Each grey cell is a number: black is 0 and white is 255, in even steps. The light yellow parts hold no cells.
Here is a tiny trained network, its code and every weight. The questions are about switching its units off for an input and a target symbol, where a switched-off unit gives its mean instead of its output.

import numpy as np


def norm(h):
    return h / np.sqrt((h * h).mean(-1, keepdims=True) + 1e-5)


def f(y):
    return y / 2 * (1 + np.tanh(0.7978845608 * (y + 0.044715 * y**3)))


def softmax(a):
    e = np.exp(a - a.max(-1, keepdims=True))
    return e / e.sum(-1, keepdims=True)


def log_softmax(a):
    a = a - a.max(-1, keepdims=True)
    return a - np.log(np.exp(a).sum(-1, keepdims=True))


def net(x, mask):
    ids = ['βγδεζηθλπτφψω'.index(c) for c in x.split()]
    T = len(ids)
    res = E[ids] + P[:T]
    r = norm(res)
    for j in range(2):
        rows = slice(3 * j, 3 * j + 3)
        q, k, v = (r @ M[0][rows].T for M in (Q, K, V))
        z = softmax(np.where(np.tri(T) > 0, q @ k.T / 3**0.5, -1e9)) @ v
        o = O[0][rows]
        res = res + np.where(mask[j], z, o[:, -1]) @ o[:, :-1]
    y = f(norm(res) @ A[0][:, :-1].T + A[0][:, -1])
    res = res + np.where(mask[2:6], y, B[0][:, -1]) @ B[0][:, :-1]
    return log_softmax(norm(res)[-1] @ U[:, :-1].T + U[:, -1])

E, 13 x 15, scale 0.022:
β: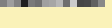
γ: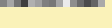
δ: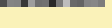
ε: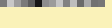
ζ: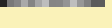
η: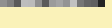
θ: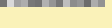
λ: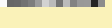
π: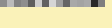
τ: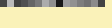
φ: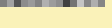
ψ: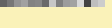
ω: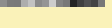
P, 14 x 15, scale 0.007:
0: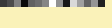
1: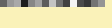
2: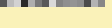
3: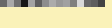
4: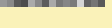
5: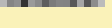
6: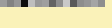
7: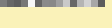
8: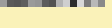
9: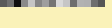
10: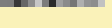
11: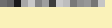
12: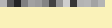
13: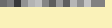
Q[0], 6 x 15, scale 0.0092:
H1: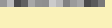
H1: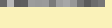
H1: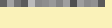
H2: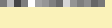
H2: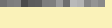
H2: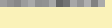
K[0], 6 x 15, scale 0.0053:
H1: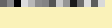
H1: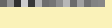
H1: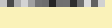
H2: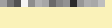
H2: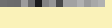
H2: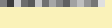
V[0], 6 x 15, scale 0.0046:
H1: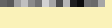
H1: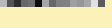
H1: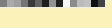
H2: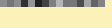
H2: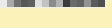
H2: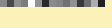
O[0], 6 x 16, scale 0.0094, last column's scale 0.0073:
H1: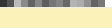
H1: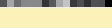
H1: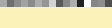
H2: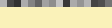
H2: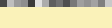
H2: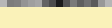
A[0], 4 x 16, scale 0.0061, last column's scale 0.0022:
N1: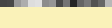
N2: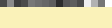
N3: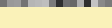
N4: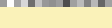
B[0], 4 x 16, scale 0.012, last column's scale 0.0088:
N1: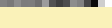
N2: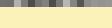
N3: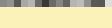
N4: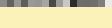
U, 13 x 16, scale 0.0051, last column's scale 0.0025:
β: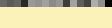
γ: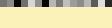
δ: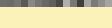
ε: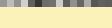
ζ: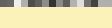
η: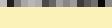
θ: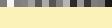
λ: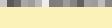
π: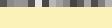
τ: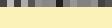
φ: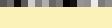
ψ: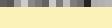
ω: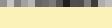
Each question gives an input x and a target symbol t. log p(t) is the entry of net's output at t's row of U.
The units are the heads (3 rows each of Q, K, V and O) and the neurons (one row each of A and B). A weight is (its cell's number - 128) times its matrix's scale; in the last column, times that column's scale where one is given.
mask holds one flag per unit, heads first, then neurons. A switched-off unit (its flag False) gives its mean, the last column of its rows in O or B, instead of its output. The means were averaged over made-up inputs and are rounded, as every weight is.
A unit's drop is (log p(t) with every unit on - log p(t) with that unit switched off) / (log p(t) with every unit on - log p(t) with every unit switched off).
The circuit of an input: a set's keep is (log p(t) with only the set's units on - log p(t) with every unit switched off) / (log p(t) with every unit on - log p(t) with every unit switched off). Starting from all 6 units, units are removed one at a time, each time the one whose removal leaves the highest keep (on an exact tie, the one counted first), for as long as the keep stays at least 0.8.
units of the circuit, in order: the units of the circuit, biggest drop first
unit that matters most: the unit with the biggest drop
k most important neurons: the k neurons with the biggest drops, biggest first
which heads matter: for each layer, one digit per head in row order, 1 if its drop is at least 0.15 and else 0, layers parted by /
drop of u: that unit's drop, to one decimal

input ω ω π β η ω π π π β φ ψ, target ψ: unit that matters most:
H2
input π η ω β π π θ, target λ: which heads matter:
10
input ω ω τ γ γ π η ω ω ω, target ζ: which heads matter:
10
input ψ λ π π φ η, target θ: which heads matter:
11
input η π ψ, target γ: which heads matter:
10
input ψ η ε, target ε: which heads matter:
01
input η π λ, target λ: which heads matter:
10
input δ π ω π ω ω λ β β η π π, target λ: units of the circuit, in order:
(H1 N3)
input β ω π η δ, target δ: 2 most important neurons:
(N2 N1)
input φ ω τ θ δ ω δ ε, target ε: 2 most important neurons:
(N1 N4)
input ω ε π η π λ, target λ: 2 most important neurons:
(N1 N3)
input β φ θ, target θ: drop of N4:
0.1
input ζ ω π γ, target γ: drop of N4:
0.2
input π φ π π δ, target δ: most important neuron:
(N2)
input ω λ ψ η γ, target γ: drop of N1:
0.3
